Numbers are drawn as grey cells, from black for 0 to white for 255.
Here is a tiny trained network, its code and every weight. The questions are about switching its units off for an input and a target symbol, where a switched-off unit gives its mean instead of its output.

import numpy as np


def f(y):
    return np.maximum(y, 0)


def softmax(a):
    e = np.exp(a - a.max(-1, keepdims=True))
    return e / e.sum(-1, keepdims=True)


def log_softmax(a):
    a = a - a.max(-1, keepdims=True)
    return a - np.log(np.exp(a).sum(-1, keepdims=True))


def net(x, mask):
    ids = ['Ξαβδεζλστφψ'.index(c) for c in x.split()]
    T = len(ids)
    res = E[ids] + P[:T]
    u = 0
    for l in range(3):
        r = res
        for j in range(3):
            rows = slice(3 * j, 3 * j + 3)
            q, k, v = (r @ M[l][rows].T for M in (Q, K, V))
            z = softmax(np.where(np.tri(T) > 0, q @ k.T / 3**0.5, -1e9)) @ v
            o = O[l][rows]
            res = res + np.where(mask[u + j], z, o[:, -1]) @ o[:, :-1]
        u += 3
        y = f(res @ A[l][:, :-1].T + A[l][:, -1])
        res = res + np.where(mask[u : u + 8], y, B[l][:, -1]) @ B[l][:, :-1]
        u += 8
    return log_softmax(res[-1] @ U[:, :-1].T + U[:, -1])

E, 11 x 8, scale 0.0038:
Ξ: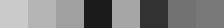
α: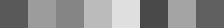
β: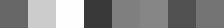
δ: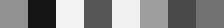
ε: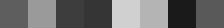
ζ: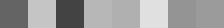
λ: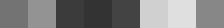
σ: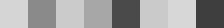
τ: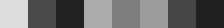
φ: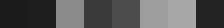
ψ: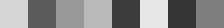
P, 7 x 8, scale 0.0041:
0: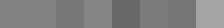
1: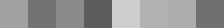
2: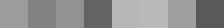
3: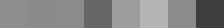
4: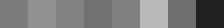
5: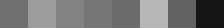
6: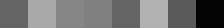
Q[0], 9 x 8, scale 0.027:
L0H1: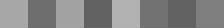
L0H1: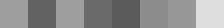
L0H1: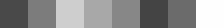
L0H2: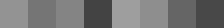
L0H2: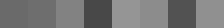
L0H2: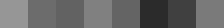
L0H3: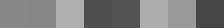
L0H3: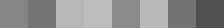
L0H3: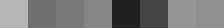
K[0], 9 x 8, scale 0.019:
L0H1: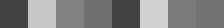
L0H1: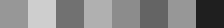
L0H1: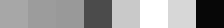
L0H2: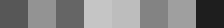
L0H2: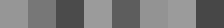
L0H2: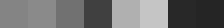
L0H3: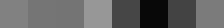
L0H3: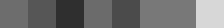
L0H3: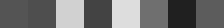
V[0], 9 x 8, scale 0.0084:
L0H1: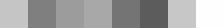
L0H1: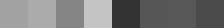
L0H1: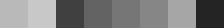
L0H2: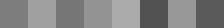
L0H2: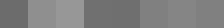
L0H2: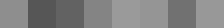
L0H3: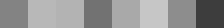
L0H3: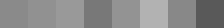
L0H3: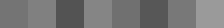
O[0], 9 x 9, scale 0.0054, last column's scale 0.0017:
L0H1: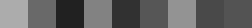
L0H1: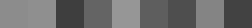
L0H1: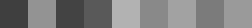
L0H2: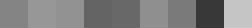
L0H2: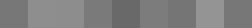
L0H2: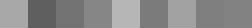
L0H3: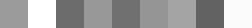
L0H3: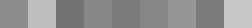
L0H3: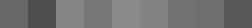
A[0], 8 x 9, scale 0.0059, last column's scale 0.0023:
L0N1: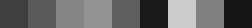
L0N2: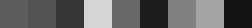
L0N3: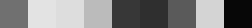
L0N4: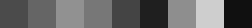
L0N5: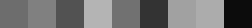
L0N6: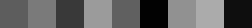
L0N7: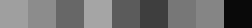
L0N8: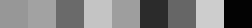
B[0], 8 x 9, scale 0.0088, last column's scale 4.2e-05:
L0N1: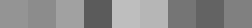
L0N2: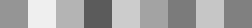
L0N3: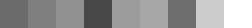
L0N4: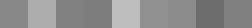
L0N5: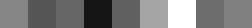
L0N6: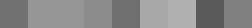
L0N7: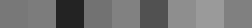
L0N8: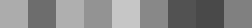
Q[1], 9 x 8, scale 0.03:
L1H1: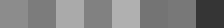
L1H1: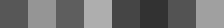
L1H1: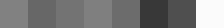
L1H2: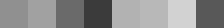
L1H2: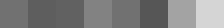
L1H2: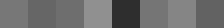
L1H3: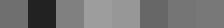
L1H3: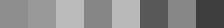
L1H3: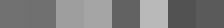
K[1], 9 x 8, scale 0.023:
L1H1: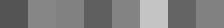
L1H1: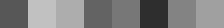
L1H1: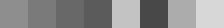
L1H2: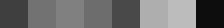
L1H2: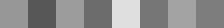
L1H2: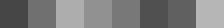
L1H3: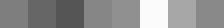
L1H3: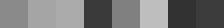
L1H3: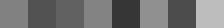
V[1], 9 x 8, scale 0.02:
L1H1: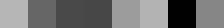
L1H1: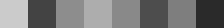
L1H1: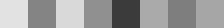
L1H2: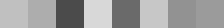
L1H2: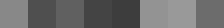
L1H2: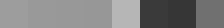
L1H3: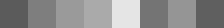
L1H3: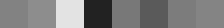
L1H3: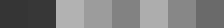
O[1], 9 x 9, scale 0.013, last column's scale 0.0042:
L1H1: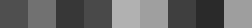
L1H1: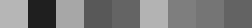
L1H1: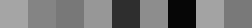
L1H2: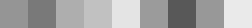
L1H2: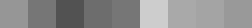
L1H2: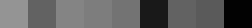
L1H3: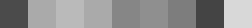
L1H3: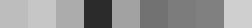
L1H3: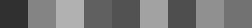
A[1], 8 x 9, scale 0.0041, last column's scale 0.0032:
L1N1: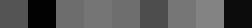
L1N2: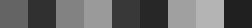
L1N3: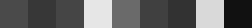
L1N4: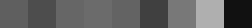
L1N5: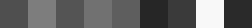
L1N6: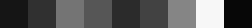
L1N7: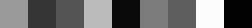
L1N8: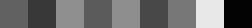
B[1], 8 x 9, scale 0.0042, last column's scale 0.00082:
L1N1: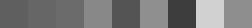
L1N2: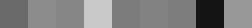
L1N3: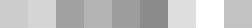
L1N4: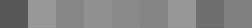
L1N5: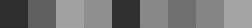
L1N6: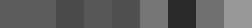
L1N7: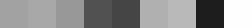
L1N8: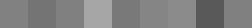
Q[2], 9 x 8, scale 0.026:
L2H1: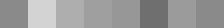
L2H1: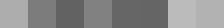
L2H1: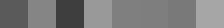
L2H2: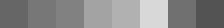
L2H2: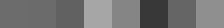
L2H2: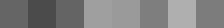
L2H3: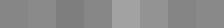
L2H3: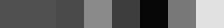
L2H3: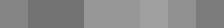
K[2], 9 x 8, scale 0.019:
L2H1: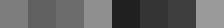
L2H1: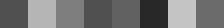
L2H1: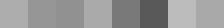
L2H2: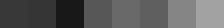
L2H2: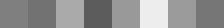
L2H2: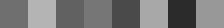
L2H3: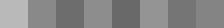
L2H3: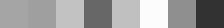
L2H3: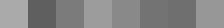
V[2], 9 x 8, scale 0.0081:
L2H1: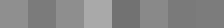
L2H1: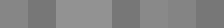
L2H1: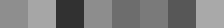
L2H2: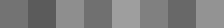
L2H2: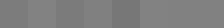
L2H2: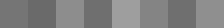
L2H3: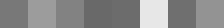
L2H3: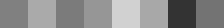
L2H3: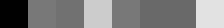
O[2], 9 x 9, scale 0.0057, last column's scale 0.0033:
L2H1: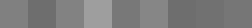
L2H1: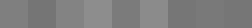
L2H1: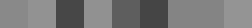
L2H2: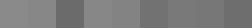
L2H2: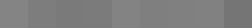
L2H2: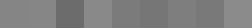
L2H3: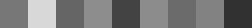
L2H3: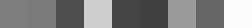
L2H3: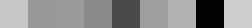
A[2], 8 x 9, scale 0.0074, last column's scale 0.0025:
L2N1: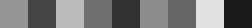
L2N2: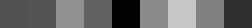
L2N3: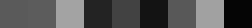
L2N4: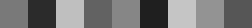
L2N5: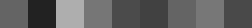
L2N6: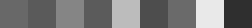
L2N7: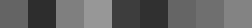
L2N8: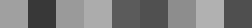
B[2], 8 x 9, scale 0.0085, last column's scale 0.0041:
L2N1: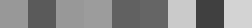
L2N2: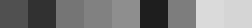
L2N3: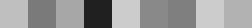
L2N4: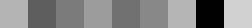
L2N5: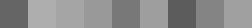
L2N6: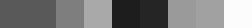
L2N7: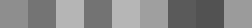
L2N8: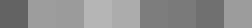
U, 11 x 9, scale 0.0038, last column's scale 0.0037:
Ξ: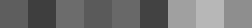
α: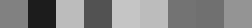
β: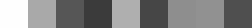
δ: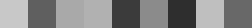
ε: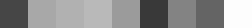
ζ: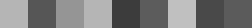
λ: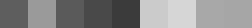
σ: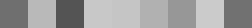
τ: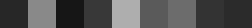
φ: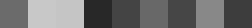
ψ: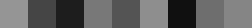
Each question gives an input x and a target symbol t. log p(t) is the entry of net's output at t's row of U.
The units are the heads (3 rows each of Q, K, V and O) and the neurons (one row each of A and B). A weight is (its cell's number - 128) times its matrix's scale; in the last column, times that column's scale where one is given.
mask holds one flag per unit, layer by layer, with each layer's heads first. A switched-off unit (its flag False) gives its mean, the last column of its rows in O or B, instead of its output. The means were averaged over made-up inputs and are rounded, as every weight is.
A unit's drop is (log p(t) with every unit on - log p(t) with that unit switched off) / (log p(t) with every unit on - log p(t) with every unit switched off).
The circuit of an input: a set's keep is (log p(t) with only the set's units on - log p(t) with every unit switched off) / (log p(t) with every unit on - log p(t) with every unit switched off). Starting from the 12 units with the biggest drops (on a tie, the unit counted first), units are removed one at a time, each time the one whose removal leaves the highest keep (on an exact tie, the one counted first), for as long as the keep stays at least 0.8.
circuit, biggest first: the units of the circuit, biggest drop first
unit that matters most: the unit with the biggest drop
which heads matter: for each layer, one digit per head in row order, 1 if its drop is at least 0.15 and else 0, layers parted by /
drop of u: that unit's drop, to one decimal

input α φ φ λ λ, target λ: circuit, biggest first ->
L1H2
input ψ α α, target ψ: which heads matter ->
100 / 100 / 000
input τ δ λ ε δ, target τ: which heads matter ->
101 / 100 / 000
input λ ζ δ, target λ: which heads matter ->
101 / 010 / 001
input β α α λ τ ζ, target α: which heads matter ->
000 / 110 / 000
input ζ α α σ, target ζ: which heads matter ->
000 / 101 / 001
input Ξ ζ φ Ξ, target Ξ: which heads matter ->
000 / 011 / 001
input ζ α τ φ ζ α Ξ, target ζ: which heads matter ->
000 / 111 / 001
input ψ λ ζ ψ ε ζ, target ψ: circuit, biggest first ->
L1H1; L1H3
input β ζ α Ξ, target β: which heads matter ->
010 / 101 / 000
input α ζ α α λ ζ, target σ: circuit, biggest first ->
L1H2; L1H1
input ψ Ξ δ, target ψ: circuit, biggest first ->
L1H1; L0H1
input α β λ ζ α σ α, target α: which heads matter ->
100 / 111 / 001
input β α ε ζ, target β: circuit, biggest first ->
L1H3; L0H1; L0H3
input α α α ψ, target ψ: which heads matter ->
000 / 100 / 000
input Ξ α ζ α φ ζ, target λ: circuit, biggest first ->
L1H2
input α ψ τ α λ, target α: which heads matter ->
000 / 110 / 001
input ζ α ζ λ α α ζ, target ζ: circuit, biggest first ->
L2H3; L1H3; L1H1
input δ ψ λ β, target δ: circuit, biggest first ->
L1H1; L0H1
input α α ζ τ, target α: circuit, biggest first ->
L1H1; L1H2; L2H3
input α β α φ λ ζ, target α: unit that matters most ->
L1H3
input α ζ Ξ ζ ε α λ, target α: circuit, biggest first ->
L1H2; L2H3; L1H1; L2H1
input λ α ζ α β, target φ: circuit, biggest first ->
L1H3; L2H3; L0H3; L1H2
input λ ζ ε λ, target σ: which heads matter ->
000 / 010 / 000
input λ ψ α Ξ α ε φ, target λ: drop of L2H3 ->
0.2
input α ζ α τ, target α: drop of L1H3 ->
-0.1
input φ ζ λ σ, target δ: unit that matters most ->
L1H1
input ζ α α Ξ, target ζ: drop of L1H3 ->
0.8
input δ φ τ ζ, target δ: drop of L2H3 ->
0.1
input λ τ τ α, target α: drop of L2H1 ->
0.2
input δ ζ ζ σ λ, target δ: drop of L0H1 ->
0.4
